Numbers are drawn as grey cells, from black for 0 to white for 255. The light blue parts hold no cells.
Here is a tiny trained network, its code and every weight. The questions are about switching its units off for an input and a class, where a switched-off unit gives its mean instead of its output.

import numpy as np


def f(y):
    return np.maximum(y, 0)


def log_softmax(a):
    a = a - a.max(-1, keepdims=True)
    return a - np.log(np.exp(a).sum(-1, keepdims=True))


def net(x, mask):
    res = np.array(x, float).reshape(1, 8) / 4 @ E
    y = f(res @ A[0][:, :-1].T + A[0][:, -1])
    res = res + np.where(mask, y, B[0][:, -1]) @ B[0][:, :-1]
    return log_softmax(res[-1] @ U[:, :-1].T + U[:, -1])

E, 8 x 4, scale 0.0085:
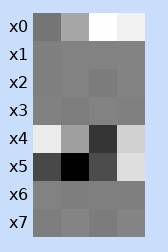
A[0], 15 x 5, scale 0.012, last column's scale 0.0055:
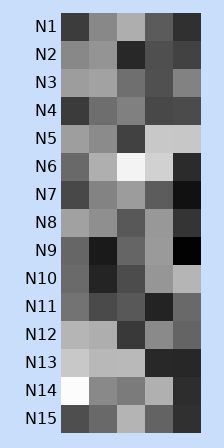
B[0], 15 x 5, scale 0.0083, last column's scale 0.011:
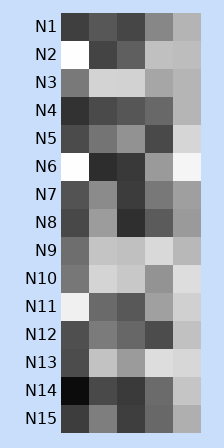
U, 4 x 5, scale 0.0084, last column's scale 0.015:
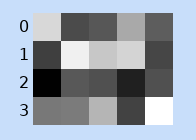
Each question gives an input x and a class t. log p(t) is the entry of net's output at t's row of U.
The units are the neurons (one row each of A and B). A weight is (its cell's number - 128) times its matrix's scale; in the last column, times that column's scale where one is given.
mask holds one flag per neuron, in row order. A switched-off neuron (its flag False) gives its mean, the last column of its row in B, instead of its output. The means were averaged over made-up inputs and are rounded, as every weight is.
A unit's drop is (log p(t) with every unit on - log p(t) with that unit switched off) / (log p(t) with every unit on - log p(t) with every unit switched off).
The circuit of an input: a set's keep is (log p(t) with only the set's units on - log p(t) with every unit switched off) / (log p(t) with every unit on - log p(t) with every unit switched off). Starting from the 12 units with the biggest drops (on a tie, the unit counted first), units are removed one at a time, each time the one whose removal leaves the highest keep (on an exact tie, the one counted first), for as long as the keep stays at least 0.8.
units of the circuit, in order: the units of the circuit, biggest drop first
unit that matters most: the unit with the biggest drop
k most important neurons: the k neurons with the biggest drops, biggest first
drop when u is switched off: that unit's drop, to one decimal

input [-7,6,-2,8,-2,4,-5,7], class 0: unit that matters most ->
N11
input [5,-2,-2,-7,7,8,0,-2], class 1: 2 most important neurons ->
[N9, N10]
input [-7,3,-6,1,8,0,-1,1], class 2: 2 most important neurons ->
[N12, N14]
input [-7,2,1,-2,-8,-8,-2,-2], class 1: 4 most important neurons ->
[N13, N3, N6, N14]
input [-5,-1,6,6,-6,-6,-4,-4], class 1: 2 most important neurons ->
[N13, N3]
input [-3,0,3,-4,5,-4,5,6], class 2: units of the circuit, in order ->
[N14, N12]
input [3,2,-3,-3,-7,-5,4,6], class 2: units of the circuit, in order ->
[N1, N15]
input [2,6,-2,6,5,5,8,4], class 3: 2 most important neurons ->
[N13, N5]
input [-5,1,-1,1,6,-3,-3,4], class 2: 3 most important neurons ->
[N12, N14, N6]
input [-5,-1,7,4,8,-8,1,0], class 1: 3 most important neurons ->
[N13, N3, N6]
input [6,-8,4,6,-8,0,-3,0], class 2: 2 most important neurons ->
[N15, N1]
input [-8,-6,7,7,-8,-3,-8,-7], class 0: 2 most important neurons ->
[N11, N2]
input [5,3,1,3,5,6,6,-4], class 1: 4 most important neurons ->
[N10, N9, N11, N2]
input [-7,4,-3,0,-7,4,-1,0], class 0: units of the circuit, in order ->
[N11]
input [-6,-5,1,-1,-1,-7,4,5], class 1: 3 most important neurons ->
[N13, N3, N6]
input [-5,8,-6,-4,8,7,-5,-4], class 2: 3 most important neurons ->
[N5, N14, N12]
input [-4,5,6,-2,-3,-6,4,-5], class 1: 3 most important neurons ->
[N13, N6, N3]
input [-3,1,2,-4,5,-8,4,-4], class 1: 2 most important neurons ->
[N13, N3]
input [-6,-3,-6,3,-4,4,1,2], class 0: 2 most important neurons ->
[N11, N2]
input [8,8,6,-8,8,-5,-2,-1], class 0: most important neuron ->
[N6]
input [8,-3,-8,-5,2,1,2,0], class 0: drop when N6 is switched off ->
0.6
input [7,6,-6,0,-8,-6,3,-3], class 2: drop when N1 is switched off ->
0.5
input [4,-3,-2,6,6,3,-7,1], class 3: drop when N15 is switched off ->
0.4
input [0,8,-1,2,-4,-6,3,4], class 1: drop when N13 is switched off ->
0.7
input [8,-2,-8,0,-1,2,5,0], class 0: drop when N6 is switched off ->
0.5
